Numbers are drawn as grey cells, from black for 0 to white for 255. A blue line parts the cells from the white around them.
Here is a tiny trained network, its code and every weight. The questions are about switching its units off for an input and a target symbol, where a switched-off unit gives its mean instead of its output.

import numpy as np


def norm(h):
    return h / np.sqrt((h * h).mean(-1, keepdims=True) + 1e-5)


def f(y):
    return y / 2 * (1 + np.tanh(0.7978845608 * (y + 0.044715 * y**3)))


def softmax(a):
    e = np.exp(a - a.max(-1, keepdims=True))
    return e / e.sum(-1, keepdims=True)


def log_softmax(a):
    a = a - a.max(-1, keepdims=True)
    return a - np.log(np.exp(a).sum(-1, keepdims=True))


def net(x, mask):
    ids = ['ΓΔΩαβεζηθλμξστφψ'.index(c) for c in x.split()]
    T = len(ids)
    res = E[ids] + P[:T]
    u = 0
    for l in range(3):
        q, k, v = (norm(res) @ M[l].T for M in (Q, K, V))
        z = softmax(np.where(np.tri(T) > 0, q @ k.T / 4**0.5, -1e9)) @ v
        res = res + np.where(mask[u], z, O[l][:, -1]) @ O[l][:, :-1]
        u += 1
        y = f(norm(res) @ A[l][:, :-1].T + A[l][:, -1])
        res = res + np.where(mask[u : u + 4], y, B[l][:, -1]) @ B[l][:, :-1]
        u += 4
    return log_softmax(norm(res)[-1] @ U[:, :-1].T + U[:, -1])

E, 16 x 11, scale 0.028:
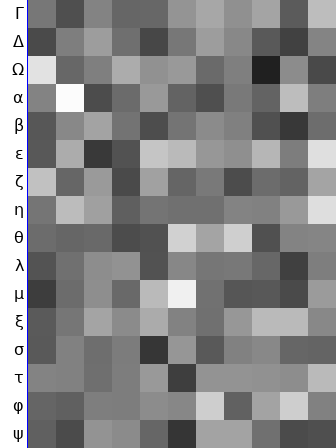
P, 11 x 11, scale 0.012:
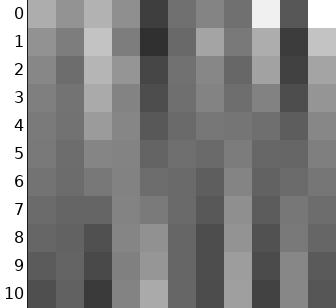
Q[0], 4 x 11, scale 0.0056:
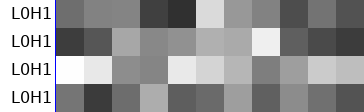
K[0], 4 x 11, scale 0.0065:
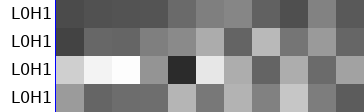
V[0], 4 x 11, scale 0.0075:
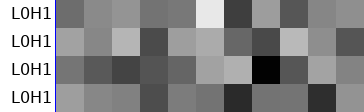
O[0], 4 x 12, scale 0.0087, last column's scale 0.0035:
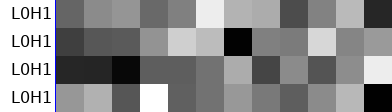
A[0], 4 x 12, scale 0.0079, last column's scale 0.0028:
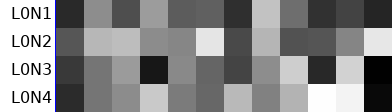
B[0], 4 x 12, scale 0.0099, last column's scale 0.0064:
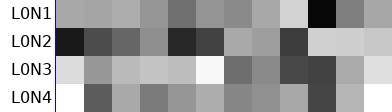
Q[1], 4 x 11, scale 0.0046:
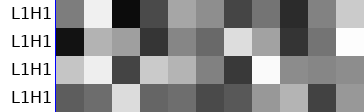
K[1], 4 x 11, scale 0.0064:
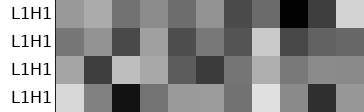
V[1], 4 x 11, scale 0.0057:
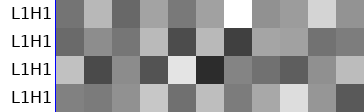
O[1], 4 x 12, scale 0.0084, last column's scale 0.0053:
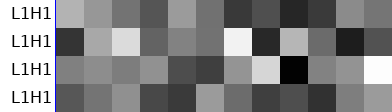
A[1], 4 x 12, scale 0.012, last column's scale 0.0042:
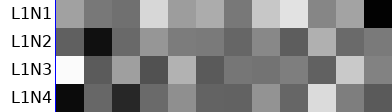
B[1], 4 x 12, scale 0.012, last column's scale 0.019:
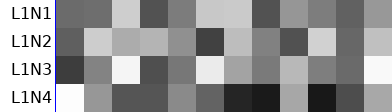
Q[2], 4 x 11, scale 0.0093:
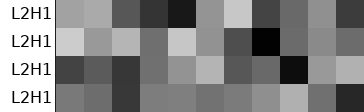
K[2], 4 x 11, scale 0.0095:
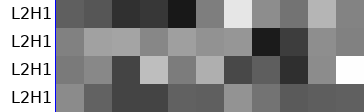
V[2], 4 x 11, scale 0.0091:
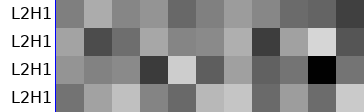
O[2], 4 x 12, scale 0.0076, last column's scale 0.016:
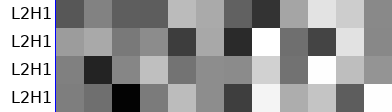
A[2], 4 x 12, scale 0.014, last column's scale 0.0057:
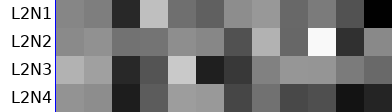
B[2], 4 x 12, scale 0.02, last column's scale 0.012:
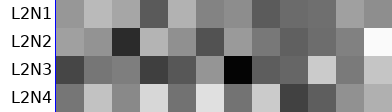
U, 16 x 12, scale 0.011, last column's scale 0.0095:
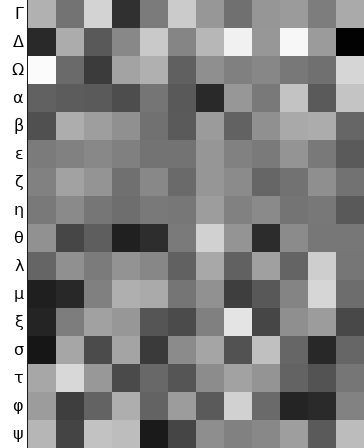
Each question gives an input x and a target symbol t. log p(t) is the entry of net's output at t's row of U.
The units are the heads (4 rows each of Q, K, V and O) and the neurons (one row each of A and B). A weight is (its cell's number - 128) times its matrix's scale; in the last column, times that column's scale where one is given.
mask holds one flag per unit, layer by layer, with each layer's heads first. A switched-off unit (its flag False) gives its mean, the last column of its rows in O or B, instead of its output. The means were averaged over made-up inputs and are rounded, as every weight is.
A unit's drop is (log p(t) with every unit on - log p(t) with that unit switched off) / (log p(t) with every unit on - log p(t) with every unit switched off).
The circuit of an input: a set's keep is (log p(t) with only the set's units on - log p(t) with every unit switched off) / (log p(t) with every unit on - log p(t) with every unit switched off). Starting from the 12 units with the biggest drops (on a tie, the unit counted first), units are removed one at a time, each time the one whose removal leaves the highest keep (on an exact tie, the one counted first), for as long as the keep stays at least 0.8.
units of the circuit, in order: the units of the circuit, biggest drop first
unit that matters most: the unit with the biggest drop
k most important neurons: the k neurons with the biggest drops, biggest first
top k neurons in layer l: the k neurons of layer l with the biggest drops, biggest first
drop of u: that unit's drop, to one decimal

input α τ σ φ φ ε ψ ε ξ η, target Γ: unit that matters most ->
L0N4
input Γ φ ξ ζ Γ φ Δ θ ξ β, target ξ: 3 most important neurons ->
(L0N1; L0N2; L1N2)
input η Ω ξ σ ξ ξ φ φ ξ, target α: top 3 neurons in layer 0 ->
(L0N2; L0N3; L0N1)
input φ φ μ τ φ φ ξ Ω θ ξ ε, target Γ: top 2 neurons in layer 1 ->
(L1N1; L1N2)
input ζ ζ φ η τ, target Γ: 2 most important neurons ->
(L0N4; L1N3)
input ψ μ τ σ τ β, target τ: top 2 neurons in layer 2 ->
(L2N1; L2N2)
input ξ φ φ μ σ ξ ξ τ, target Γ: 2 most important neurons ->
(L1N3; L0N2)
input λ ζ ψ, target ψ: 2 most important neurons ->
(L1N3; L2N2)
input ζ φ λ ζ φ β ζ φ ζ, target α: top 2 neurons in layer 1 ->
(L1N4; L1N2)
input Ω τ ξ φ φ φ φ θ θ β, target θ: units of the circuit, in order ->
(L0H1; L2N4)
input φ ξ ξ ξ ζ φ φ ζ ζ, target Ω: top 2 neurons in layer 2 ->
(L2N2; L2N3)
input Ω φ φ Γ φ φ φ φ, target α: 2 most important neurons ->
(L2N3; L1N4)
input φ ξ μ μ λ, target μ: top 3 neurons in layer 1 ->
(L1N3; L1N2; L1N1)
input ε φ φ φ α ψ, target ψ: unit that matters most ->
L2H1
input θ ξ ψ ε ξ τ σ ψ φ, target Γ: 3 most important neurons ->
(L0N4; L1N3; L0N2)
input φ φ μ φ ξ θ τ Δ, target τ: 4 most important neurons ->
(L0N4; L1N3; L2N1; L2N2)
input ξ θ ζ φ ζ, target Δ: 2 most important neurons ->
(L0N4; L1N3)
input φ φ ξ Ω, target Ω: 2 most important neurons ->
(L2N2; L1N2)
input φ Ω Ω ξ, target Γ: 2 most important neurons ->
(L0N4; L1N1)
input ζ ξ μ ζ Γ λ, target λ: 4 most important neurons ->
(L1N3; L2N1; L2N3; L1N2)
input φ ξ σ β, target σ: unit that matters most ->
L1H1
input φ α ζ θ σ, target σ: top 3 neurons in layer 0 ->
(L0N1; L0N4; L0N2)
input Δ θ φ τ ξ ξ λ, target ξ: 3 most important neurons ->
(L0N2; L0N1; L2N2)
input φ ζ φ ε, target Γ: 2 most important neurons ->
(L1N1; L2N2)
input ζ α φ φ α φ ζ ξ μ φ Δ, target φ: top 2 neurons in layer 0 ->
(L0N3; L0N1)
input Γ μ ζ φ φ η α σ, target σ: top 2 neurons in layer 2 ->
(L2N2; L2N4)
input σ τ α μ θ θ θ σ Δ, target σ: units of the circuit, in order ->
(L1H1)
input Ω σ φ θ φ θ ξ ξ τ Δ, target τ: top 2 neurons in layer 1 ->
(L1N3; L1N4)
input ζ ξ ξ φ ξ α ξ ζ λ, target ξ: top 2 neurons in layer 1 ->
(L1N4; L1N3)
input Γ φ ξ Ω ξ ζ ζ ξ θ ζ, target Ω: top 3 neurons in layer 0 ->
(L0N4; L0N2; L0N1)
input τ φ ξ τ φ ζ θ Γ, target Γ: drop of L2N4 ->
0.1
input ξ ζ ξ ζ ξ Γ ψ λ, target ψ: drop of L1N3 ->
0.3
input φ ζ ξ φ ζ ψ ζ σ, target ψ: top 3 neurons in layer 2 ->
(L2N2; L2N4; L2N3)
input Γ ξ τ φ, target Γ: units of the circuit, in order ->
(L0N4)
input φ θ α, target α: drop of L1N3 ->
0.1
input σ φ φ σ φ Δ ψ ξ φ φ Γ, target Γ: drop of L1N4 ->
0.0
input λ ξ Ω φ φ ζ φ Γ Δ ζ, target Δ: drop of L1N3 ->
0.7
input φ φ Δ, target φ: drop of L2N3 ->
0.1
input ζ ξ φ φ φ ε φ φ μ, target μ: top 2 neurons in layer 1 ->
(L1N3; L1N1)
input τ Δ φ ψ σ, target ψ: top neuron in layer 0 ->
(L0N1)
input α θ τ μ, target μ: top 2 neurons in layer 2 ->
(L2N2; L2N3)
